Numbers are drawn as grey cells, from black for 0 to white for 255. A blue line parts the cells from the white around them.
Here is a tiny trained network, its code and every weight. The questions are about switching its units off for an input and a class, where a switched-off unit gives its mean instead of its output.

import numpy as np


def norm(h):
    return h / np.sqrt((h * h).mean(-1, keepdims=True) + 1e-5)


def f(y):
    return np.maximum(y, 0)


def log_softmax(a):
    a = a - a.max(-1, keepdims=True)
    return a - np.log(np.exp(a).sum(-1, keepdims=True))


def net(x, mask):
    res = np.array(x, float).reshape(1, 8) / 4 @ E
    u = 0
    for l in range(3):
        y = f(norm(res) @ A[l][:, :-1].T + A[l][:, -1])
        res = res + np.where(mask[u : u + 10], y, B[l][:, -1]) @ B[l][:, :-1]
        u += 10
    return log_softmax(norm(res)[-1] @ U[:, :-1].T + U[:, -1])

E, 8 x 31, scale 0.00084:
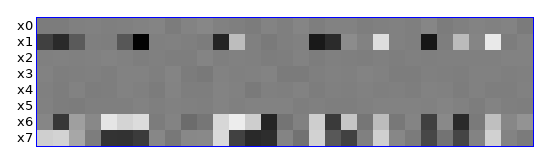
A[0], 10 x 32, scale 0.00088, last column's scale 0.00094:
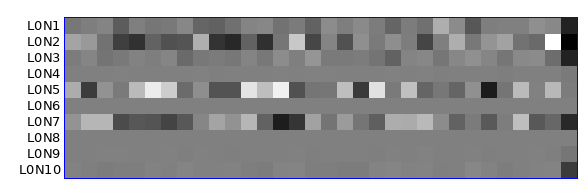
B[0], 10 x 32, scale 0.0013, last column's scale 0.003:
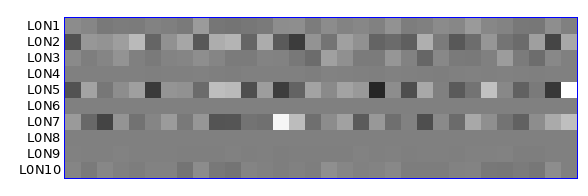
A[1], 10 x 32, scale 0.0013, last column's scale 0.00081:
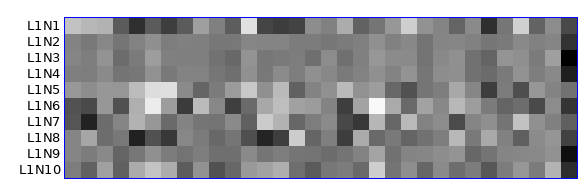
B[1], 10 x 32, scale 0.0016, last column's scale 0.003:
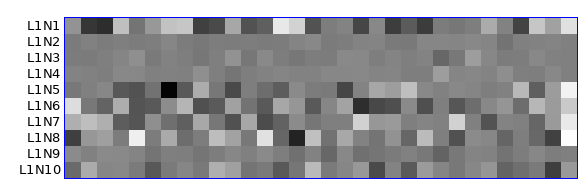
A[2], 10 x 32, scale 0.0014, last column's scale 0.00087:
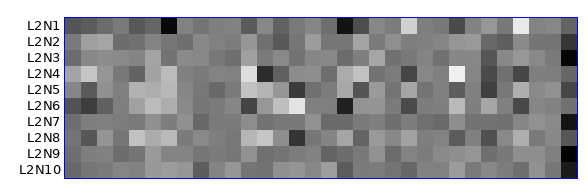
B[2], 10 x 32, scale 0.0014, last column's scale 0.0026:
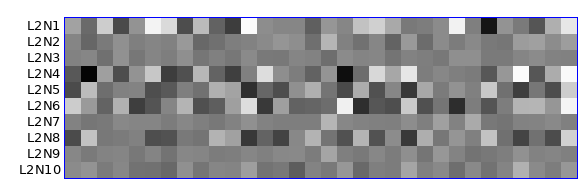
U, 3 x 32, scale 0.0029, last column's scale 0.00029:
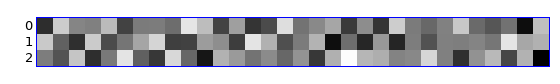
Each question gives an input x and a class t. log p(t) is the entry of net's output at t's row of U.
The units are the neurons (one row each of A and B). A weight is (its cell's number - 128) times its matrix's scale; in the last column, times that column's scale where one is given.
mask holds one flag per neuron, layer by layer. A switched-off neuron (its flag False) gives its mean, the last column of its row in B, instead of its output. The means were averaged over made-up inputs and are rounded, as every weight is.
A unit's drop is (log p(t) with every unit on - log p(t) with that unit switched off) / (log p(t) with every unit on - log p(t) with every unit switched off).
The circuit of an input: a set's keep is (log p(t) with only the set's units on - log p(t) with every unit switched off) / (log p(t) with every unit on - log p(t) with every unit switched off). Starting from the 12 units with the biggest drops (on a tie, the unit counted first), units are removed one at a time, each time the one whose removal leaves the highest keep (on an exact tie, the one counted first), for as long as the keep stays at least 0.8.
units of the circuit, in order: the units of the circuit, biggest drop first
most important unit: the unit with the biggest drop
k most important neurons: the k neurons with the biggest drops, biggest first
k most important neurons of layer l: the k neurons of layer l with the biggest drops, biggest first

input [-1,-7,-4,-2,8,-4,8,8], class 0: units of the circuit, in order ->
(L2N5 L2N8)
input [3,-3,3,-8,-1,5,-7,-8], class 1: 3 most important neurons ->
(L2N6 L0N5 L1N6)
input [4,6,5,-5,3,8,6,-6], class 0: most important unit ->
L1N5
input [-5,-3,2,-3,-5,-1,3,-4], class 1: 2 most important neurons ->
(L1N8 L1N7)
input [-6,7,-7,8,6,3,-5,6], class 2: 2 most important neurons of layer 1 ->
(L1N6 L1N8)
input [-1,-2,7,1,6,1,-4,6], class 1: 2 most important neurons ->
(L1N1 L0N5)
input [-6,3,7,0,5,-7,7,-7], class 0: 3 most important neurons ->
(L1N1 L2N8 L0N5)
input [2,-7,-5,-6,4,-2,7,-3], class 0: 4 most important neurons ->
(L1N7 L2N8 L0N5 L2N5)
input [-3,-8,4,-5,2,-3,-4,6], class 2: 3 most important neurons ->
(L2N4 L1N6 L2N6)
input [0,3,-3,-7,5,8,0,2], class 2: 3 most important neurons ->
(L0N7 L1N7 L1N6)
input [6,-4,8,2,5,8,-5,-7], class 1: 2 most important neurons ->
(L2N6 L0N5)
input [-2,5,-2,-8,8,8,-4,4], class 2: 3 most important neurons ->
(L2N1 L0N5 L1N6)
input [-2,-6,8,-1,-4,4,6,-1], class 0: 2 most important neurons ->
(L1N7 L0N5)
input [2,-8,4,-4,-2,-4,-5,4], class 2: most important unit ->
L2N4
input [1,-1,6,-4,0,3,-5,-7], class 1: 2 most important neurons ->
(L2N6 L0N5)
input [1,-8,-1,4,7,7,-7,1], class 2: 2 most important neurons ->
(L2N4 L0N5)
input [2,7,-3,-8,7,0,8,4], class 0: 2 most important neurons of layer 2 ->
(L2N5 L2N8)
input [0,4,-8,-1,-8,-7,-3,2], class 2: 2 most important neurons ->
(L2N1 L0N5)
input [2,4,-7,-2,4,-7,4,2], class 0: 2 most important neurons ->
(L1N5 L2N8)
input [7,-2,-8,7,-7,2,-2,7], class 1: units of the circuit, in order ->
(L1N1)
